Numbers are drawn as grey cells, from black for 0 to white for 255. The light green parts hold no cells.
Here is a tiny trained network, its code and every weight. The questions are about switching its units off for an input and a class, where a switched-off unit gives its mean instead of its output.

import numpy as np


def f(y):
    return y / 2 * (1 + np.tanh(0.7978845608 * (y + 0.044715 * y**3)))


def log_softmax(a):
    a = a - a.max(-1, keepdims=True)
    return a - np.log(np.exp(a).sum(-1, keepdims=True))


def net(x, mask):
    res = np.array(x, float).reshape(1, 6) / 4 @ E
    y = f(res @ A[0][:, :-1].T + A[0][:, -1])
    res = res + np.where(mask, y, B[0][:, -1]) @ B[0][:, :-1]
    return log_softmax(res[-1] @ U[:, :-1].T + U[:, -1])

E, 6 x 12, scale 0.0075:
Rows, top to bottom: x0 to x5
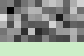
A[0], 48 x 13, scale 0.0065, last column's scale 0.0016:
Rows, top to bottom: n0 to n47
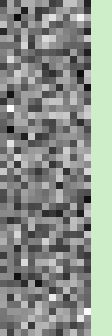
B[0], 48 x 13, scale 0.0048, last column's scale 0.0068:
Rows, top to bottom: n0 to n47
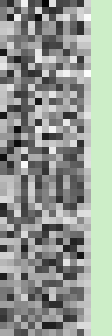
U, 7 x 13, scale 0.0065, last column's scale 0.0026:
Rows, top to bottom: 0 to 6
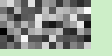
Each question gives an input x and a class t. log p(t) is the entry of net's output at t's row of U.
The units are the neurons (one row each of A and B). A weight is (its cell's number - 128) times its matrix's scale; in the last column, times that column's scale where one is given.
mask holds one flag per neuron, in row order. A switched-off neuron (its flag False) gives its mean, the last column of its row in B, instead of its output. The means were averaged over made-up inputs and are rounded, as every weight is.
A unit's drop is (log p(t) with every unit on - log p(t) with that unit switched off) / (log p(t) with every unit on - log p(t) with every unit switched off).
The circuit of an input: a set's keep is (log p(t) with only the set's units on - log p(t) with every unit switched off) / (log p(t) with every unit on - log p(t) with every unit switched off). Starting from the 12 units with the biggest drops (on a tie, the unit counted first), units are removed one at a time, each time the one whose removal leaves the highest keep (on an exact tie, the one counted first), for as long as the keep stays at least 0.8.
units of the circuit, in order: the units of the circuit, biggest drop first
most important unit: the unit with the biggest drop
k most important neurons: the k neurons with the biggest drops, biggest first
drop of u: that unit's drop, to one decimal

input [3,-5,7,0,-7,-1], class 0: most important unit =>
n34
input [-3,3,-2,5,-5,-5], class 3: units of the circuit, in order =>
(n46; n6)
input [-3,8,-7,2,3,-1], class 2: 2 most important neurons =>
(n18; n13)
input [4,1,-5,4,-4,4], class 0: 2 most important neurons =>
(n10; n38)
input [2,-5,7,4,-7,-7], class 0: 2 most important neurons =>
(n34; n3)
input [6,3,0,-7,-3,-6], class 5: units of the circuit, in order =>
(n0; n21)
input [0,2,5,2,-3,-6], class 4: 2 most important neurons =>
(n16; n22)
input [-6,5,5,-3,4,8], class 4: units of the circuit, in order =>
(n35; n29)
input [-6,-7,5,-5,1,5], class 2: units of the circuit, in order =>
(n8; n15)
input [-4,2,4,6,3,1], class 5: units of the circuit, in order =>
(n33; n42)
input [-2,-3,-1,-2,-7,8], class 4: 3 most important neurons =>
(n35; n39; n29)
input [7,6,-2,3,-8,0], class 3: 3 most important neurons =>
(n37; n6; n46)
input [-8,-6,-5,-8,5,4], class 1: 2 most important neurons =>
(n30; n10)
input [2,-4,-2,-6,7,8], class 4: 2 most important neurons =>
(n39; n35)
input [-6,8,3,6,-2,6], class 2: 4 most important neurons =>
(n18; n13; n2; n47)
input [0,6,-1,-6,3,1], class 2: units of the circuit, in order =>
(n18)
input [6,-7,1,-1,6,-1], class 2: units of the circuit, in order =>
(n20; n15)
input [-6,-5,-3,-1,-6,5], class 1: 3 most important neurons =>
(n30; n10; n17)
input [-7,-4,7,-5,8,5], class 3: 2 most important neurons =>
(n1; n19)
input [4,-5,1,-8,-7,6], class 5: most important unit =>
n23
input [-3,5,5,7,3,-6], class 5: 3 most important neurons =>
(n42; n33; n24)
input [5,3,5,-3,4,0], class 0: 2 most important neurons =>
(n10; n34)
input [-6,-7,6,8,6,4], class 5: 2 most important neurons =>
(n33; n24)
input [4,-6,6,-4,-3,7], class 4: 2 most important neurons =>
(n39; n29)
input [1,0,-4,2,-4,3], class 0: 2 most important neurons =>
(n1; n19)
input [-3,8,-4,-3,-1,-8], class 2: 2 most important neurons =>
(n13; n18)
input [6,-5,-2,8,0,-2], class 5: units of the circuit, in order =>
(n42)
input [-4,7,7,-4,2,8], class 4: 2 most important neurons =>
(n35; n29)
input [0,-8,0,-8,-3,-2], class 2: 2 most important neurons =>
(n8; n20)
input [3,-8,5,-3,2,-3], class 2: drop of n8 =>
0.1
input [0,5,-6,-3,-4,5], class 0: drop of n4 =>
0.1
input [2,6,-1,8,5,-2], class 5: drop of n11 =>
0.0
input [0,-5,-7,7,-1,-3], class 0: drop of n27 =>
0.1
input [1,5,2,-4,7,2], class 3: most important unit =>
n19
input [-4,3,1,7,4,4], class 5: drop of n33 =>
0.2
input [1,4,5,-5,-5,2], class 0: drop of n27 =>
-0.1
